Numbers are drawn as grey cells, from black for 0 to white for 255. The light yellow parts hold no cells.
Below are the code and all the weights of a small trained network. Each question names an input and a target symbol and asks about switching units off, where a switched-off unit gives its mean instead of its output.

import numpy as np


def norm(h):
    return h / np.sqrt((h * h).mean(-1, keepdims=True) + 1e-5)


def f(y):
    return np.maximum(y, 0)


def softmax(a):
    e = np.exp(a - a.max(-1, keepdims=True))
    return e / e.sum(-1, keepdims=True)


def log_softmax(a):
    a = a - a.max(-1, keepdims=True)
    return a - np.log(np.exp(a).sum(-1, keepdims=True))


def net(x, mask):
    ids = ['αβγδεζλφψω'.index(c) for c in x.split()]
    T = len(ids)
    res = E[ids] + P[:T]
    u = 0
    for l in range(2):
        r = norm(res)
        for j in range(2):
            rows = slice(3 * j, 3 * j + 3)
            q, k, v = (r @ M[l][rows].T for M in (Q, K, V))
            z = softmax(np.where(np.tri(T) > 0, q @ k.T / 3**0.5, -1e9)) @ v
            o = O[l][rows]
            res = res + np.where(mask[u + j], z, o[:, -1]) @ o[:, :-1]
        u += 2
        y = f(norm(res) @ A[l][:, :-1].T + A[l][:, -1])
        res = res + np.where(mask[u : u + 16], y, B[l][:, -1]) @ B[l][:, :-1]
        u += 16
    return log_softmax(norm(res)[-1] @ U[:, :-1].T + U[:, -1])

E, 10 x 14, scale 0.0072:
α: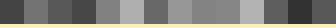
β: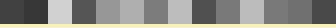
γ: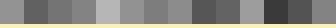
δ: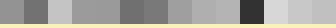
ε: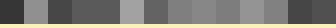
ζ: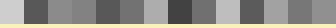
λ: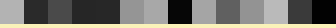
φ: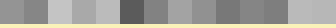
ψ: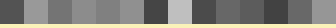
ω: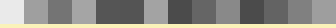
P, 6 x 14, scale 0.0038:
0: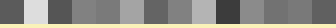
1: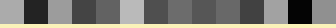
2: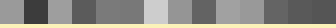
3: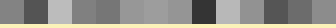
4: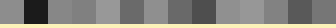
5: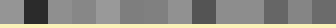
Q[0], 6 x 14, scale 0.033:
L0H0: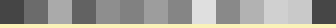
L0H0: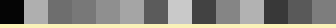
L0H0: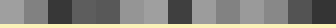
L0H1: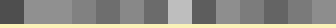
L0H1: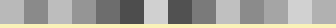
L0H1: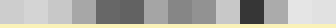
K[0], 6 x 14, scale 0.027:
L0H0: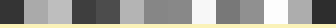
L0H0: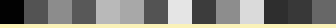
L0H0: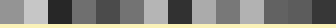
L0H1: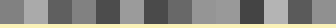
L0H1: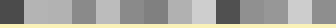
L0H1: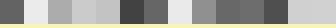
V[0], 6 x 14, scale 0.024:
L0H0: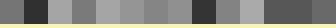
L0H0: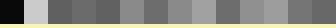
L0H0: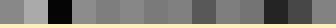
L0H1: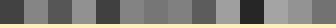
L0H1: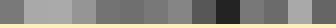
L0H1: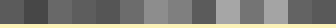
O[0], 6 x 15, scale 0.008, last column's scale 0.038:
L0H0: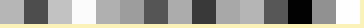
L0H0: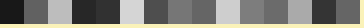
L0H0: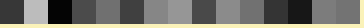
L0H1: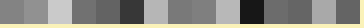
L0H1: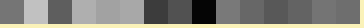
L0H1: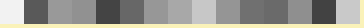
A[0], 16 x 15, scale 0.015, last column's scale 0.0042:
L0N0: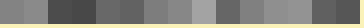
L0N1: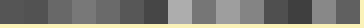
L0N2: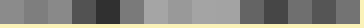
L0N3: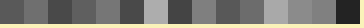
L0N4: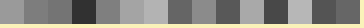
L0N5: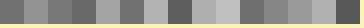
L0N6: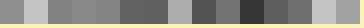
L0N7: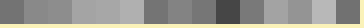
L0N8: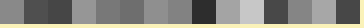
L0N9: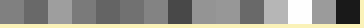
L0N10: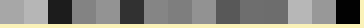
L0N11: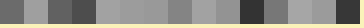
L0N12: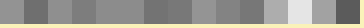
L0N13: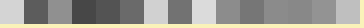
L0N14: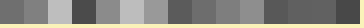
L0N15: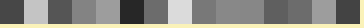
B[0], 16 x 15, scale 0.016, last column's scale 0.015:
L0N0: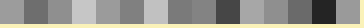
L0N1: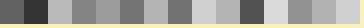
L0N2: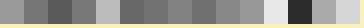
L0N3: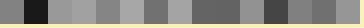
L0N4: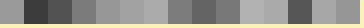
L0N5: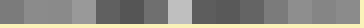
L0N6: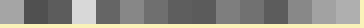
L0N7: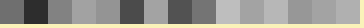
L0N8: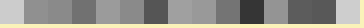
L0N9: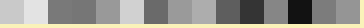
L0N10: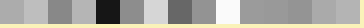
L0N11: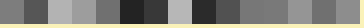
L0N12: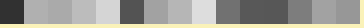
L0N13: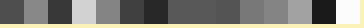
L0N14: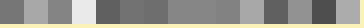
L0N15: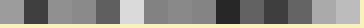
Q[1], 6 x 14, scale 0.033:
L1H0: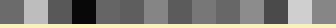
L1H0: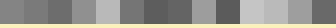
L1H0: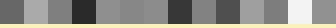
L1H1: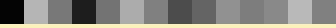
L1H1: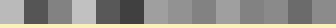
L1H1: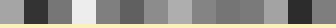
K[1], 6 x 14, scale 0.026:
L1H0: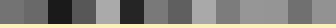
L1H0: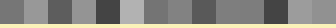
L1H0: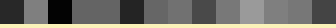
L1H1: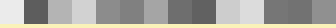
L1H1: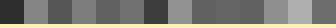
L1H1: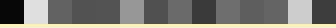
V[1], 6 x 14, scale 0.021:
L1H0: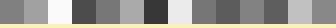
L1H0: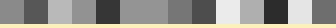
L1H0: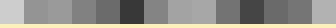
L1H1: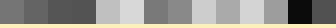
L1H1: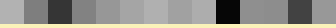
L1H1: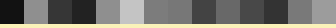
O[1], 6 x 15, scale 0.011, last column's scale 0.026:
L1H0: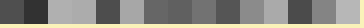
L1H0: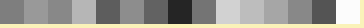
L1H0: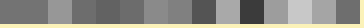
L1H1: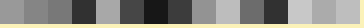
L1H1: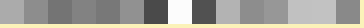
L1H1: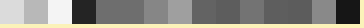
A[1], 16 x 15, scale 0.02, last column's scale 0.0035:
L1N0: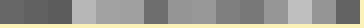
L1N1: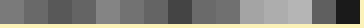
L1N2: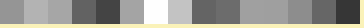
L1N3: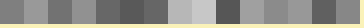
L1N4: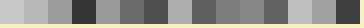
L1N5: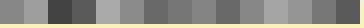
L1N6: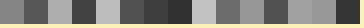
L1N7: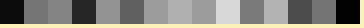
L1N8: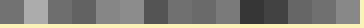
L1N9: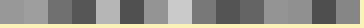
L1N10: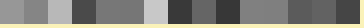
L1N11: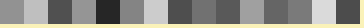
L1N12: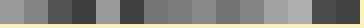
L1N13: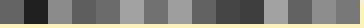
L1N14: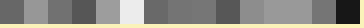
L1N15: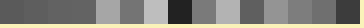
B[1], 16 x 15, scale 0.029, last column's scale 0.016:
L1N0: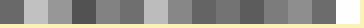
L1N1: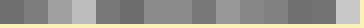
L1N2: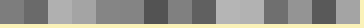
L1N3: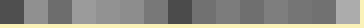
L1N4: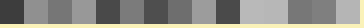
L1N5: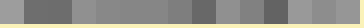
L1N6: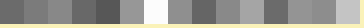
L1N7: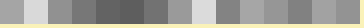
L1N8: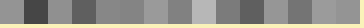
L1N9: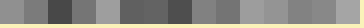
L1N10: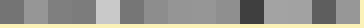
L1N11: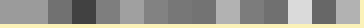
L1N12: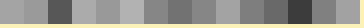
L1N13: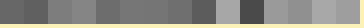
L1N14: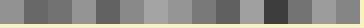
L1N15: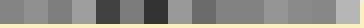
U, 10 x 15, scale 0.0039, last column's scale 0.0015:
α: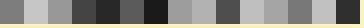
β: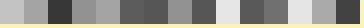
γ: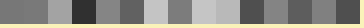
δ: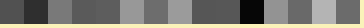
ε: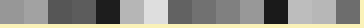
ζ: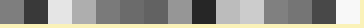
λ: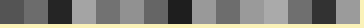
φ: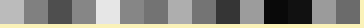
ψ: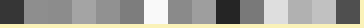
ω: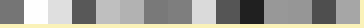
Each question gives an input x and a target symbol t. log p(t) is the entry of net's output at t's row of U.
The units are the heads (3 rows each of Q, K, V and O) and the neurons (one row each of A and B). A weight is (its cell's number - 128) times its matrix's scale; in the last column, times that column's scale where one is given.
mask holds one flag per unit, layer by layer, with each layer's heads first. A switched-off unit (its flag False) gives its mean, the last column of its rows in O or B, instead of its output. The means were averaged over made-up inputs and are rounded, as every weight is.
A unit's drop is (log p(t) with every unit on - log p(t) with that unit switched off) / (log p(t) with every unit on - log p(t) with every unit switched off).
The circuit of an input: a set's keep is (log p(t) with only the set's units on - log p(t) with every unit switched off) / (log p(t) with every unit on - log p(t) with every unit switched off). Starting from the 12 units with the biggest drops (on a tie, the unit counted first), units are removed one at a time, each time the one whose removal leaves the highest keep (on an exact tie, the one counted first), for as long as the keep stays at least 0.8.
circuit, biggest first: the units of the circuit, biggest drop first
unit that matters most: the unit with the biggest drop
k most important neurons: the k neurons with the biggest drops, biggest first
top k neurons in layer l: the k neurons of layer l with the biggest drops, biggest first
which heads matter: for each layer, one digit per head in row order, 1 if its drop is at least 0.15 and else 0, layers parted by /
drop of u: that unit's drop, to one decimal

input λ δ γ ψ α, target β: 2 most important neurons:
L0N13, L0N7
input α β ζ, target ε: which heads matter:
10 / 01
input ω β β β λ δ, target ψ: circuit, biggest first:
L0H0
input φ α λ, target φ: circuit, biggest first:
L0H1, L1H0, L0N13, L1H1
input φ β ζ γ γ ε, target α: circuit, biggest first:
L0H0, L1N7, L0H1, L0N2
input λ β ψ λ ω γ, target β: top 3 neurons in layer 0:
L0N2, L0N4, L0N9
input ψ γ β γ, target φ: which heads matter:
10 / 00
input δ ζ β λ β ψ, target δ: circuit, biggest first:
L0H0, L0N9, L1H0
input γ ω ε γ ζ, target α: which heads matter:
11 / 01
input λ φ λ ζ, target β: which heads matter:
10 / 00
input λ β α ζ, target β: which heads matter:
10 / 01
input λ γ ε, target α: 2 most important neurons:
L1N7, L0N13
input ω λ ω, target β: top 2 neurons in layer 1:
L1N11, L1N2
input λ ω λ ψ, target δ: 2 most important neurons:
L0N15, L0N8
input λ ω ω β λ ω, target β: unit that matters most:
L0H0
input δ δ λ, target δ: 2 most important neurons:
L0N9, L1N13
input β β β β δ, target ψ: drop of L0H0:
0.2
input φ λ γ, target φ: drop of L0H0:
0.1
